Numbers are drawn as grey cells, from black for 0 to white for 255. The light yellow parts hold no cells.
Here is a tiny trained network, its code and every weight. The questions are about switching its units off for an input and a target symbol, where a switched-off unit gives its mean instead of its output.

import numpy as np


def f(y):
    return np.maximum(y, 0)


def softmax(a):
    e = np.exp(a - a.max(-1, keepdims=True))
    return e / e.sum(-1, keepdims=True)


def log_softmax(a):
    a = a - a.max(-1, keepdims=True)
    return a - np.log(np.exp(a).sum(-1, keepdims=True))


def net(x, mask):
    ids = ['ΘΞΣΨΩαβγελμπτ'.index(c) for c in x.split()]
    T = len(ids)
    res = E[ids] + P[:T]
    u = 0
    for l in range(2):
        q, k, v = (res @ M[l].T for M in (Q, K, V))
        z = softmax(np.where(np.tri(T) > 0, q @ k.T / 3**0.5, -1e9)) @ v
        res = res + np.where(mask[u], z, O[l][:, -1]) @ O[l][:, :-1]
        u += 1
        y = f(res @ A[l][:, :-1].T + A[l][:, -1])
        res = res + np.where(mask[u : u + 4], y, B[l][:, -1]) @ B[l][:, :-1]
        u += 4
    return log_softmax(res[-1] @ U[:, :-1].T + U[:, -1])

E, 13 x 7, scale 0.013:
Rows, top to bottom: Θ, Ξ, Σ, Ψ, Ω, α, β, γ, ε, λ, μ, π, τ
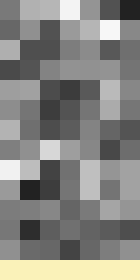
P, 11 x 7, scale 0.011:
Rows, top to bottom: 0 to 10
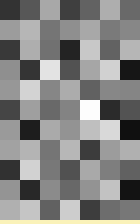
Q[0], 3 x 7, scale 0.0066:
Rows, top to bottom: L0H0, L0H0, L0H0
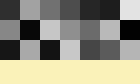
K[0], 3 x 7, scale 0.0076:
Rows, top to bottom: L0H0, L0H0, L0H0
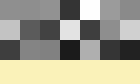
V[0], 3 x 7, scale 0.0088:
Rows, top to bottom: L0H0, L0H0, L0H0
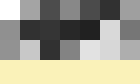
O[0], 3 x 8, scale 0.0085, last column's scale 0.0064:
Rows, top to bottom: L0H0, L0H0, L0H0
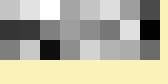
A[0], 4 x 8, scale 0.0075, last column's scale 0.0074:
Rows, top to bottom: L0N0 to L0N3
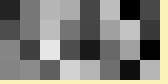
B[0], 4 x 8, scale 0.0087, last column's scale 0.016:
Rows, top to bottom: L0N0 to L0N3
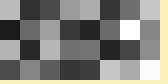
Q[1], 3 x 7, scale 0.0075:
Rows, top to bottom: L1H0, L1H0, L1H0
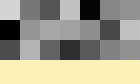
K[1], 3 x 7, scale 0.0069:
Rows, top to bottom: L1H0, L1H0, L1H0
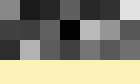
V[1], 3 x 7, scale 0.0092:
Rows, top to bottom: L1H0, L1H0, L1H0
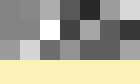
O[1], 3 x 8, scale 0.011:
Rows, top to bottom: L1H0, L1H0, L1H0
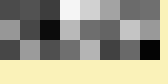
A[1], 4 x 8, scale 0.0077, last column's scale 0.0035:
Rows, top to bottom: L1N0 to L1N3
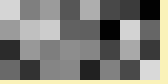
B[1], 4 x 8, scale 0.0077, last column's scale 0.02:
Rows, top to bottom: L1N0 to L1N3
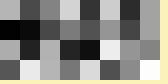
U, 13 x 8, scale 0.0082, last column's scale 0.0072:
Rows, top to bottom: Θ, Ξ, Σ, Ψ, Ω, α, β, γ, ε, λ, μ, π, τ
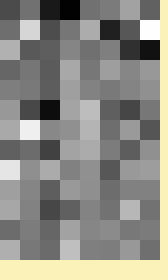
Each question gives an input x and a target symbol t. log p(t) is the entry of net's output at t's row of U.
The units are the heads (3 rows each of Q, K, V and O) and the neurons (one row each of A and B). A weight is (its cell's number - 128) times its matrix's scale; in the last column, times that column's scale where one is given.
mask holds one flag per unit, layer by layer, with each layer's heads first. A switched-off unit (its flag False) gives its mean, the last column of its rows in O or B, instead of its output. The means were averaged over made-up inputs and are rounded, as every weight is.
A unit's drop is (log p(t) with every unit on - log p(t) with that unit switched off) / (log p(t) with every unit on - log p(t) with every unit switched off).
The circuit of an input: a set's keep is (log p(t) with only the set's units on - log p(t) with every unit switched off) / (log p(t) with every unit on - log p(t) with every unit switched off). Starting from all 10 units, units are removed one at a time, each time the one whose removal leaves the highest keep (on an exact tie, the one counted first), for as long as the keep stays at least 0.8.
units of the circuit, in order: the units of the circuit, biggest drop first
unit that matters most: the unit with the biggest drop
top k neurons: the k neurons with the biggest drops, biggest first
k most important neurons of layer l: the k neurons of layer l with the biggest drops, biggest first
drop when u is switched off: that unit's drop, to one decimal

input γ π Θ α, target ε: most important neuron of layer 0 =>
(L0N3)
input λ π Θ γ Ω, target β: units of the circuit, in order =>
(L0H0 L1H0 L1N1)
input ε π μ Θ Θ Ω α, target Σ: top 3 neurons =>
(L1N0 L0N0 L1N3)
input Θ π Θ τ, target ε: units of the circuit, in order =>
(L0H0 L0N3 L1N1)
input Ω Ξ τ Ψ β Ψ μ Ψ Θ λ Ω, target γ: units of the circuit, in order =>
(L1H0 L0H0 L0N1)
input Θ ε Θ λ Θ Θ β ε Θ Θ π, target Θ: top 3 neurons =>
(L0N0 L1N1 L0N2)
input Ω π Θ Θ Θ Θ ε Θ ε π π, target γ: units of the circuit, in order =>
(L0H0 L1H0 L0N1)
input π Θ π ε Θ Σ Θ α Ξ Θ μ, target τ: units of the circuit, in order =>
(L0H0 L1H0 L0N2)
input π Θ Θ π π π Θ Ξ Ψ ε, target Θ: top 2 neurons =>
(L1N3 L0N0)
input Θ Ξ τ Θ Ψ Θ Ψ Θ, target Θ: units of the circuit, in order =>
(L1H0 L0N0 L0H0 L1N1)
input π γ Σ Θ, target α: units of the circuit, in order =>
(L0N0 L1H0 L0N3)
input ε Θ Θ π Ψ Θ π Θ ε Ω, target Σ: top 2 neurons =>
(L1N0 L1N3)
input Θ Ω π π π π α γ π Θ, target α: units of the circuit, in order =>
(L0N0 L1H0)
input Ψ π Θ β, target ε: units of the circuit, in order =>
(L0H0 L0N3 L1N1)
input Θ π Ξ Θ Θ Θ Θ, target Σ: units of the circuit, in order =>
(L0H0 L1N0)
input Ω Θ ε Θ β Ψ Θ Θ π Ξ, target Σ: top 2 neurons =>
(L1N3 L1N0)
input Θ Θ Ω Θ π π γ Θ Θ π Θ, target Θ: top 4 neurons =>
(L0N0 L1N1 L0N3 L0N2)
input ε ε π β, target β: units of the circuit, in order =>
(L0H0)
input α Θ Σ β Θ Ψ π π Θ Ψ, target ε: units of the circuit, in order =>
(L0H0 L0N3 L0N0 L1H0)
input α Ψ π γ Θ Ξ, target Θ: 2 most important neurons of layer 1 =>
(L1N3 L1N0)
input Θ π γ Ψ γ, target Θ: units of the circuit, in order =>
(L1N1 L1H0 L0N0 L0H0)
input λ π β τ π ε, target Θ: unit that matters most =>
L1N3
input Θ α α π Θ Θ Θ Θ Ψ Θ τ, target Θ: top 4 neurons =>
(L0N0 L0N3 L1N1 L0N2)
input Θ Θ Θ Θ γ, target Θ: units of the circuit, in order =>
(L1H0 L1N1 L0N0 L0H0)
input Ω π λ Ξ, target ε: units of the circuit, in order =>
(L0H0 L0N3 L1H0 L1N1)
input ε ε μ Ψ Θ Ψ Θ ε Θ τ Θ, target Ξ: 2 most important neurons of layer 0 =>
(L0N3 L0N0)
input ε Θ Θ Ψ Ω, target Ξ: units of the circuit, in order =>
(L1H0)
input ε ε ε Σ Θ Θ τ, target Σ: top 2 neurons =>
(L1N3 L1N0)
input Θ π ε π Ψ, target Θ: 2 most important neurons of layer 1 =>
(L1N1 L1N0)
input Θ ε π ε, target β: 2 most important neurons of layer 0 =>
(L0N0 L0N2)
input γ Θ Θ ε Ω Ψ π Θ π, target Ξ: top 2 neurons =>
(L1N1 L0N3)
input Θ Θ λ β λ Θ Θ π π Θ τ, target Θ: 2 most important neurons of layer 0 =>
(L0N0 L0N3)
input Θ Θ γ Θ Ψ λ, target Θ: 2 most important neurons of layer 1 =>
(L1N3 L1N0)
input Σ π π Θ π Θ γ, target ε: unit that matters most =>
L0H0
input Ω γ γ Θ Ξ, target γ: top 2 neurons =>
(L0N1 L0N0)
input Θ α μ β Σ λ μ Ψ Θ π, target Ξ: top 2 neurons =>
(L1N1 L0N0)
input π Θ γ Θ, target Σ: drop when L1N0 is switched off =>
1.0
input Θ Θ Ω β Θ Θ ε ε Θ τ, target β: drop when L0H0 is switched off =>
0.8
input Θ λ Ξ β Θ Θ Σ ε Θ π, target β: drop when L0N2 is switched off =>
0.0
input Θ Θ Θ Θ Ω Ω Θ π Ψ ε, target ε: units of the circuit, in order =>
(L0H0)
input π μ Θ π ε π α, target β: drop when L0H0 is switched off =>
1.0
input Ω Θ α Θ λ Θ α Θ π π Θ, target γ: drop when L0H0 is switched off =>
1.6
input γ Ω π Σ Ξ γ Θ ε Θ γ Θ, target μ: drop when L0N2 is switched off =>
0.4
